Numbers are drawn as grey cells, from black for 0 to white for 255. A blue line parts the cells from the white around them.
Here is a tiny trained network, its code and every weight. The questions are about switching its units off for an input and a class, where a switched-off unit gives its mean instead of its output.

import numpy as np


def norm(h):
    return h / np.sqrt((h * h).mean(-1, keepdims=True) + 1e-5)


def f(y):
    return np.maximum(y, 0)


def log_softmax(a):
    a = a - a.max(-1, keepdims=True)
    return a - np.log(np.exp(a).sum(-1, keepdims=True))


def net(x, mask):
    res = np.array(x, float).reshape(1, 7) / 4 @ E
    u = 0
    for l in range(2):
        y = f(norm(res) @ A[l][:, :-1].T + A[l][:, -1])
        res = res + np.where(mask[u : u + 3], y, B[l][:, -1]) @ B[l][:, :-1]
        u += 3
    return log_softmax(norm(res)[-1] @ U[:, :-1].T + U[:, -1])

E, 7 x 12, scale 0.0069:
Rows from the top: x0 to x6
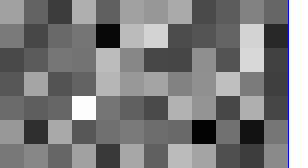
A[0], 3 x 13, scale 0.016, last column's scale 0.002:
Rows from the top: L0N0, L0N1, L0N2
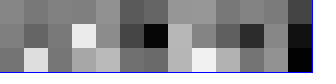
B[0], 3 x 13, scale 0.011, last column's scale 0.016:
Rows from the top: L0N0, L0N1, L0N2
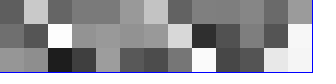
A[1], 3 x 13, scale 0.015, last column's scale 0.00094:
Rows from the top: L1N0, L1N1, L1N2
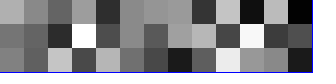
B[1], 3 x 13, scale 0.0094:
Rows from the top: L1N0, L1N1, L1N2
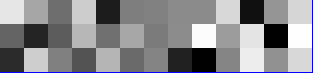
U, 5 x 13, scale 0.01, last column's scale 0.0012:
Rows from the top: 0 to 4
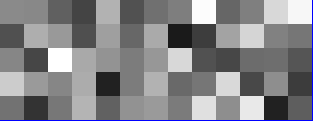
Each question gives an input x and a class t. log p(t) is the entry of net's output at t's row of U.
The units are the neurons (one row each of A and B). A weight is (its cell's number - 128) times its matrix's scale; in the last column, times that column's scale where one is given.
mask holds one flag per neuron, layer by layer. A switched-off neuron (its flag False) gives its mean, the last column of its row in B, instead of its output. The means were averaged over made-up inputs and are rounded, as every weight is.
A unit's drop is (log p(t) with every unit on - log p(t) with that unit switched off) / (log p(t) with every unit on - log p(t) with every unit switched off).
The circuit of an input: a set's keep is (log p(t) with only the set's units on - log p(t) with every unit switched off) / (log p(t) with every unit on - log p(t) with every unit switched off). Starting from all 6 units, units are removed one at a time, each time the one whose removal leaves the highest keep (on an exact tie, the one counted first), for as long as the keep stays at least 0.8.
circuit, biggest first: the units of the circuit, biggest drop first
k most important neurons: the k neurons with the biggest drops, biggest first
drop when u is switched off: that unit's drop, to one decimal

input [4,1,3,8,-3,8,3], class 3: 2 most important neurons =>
(L0N1 L1N0)
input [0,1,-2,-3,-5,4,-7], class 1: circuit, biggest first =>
(L1N2)
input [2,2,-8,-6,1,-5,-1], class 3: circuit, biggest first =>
(L1N0 L0N2)
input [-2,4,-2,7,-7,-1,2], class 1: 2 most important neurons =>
(L0N2 L1N2)
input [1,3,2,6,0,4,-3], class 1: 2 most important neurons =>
(L0N2 L0N1)
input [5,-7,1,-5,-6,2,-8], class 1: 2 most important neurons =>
(L1N2 L0N2)
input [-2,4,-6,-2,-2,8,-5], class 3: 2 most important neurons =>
(L1N0 L0N1)
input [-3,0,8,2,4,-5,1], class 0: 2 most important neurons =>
(L0N2 L0N1)
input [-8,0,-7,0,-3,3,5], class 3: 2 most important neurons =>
(L1N0 L0N2)
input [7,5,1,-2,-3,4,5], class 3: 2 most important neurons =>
(L1N0 L0N1)
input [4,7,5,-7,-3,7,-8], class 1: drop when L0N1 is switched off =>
0.2
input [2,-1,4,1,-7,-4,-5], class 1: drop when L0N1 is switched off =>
-0.1
